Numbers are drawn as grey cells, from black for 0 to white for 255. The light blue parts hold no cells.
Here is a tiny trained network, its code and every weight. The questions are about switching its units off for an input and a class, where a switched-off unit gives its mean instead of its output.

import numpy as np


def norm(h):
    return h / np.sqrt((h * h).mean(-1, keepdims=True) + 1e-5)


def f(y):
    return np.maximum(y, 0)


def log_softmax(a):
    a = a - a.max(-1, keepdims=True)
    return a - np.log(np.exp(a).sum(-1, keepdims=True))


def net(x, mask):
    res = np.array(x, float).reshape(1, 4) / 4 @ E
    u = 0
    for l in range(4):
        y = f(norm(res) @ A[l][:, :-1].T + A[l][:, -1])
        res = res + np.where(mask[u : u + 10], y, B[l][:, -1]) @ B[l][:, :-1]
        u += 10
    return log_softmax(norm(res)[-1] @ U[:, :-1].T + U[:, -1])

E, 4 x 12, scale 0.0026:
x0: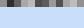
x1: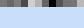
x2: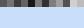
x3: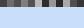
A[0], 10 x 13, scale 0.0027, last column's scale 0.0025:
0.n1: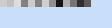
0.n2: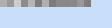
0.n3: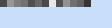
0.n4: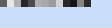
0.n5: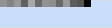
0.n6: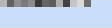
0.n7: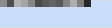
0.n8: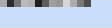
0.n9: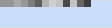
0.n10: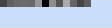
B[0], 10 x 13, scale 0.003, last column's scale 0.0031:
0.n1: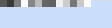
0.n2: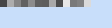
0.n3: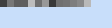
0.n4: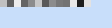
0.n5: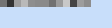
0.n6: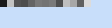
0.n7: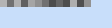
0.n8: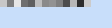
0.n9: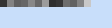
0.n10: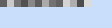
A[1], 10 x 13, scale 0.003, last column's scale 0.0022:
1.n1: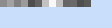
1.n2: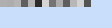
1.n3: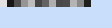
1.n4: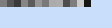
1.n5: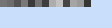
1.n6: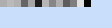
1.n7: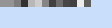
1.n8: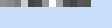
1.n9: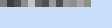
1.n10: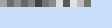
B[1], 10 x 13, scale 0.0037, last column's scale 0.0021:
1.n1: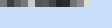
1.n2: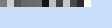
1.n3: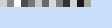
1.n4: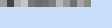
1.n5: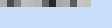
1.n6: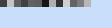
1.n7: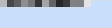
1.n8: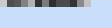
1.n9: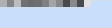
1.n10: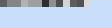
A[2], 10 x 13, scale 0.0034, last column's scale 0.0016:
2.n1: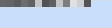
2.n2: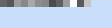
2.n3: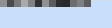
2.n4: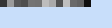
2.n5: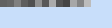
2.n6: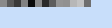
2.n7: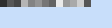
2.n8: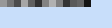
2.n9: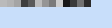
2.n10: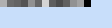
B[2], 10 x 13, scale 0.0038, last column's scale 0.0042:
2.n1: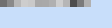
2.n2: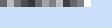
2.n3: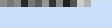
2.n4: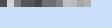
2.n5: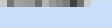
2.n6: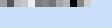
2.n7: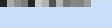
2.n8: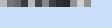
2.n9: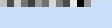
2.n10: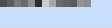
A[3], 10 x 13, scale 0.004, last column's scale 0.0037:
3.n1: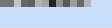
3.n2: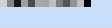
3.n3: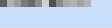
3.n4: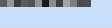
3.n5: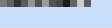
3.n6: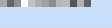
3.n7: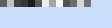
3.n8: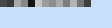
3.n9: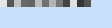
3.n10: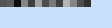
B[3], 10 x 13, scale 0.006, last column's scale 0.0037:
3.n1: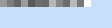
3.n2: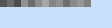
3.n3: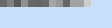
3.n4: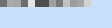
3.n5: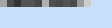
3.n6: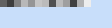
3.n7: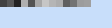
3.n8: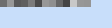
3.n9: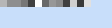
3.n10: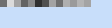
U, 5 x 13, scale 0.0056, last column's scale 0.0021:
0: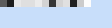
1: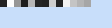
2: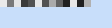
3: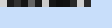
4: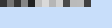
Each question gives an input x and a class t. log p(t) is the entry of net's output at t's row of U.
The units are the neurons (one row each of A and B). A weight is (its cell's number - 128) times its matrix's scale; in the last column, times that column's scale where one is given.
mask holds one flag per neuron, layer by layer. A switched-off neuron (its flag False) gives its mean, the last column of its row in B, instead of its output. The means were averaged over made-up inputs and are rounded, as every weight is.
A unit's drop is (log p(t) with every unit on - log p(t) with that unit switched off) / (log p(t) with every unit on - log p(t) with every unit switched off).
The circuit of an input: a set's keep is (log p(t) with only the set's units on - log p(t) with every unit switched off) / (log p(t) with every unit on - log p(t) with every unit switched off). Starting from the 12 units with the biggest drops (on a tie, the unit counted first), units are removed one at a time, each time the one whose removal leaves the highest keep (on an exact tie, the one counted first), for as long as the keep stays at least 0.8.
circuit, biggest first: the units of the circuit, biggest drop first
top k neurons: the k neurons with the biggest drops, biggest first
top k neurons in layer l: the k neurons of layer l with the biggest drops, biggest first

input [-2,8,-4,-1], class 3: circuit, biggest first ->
(1.n7)
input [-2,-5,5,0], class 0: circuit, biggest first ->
(1.n5; 2.n6)
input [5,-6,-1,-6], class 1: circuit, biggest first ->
(1.n2; 1.n6)
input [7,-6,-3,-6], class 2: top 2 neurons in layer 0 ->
(0.n8; 0.n10)
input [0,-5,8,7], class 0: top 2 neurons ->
(2.n6; 1.n5)
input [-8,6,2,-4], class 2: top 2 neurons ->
(0.n4; 2.n9)
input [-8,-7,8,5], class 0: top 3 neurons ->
(2.n6; 1.n5; 0.n8)
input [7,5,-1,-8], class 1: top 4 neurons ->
(1.n2; 0.n6; 0.n4; 1.n6)
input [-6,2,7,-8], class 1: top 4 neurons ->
(1.n2; 0.n1; 1.n6; 1.n10)
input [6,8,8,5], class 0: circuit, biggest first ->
(2.n6; 2.n1)
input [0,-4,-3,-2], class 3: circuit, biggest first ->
(1.n1; 2.n3)
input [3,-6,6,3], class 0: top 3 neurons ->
(1.n5; 2.n6; 1.n7)
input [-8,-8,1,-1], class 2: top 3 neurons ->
(0.n4; 2.n9; 3.n9)
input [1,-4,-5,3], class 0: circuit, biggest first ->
(0.n1)
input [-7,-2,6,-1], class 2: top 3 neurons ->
(0.n4; 2.n9; 0.n1)
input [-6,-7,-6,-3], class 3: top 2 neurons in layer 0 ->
(0.n8; 0.n9)
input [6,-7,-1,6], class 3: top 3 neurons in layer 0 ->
(0.n4; 0.n6; 0.n2)
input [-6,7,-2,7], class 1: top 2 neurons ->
(0.n10; 1.n1)
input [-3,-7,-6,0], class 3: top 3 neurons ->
(1.n8; 1.n1; 2.n3)
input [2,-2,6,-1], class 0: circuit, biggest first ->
(2.n6)
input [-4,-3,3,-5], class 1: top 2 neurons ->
(1.n2; 1.n10)
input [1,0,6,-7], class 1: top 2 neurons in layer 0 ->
(0.n1; 0.n9)
